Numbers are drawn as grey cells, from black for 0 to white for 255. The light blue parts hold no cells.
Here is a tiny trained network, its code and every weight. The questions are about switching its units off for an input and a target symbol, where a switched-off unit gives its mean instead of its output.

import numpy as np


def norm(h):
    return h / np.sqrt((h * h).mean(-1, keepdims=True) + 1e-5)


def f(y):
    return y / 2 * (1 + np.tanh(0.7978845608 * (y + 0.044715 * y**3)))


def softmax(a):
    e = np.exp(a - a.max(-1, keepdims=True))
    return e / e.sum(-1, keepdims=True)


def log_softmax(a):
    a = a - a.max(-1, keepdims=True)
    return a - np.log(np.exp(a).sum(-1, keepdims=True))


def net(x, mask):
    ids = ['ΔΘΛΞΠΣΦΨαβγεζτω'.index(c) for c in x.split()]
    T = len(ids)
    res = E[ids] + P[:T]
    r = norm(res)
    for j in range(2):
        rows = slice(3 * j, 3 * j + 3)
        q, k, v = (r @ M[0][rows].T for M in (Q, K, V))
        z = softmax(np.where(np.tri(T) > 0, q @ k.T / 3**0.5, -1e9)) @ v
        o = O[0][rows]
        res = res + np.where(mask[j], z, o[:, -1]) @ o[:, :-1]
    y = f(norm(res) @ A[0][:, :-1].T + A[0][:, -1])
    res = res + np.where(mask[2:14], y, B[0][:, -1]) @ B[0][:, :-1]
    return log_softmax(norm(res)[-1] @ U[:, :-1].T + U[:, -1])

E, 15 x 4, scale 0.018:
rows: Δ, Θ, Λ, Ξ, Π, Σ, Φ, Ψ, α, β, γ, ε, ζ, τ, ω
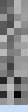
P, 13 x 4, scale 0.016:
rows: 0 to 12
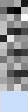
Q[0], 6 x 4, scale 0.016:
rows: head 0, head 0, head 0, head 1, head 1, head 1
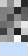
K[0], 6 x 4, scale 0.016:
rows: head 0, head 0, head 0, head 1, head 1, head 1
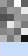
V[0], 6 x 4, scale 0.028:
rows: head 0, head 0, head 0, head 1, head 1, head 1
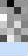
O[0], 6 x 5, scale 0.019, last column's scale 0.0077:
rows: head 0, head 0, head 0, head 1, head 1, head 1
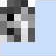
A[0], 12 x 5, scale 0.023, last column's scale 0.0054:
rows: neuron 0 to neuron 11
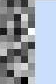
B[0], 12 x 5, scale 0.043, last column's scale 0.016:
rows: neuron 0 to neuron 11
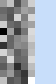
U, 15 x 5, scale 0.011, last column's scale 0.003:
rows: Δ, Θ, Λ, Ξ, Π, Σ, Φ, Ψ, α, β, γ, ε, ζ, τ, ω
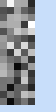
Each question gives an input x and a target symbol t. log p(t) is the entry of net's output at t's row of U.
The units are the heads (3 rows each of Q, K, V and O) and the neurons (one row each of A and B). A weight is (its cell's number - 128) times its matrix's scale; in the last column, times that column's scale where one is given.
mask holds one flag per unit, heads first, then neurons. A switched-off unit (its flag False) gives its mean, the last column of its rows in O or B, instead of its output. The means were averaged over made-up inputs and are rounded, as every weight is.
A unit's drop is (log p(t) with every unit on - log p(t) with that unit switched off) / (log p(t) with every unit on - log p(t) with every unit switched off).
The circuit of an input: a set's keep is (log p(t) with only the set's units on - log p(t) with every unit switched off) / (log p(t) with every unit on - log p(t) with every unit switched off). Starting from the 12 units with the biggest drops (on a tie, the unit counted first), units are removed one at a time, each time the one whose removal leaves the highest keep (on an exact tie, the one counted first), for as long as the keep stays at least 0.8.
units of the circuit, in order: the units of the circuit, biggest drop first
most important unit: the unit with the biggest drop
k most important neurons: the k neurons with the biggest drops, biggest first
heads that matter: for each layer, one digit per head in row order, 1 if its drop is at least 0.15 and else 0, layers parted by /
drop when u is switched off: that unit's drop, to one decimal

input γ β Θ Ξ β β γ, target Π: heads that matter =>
11
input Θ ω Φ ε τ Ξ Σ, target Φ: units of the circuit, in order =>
(head 1; neuron 11)
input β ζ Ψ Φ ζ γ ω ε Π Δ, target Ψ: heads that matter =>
11
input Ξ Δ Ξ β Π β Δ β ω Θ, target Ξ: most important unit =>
head 0
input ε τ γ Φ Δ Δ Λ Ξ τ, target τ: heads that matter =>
10
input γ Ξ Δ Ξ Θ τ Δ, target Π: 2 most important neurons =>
(neuron 11; neuron 6)
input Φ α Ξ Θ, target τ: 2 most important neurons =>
(neuron 11; neuron 9)
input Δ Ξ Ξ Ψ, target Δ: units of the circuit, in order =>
(head 1; head 0; neuron 11)
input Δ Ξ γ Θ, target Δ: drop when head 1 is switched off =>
1.1
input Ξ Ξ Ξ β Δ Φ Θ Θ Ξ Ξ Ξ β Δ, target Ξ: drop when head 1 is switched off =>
0.4
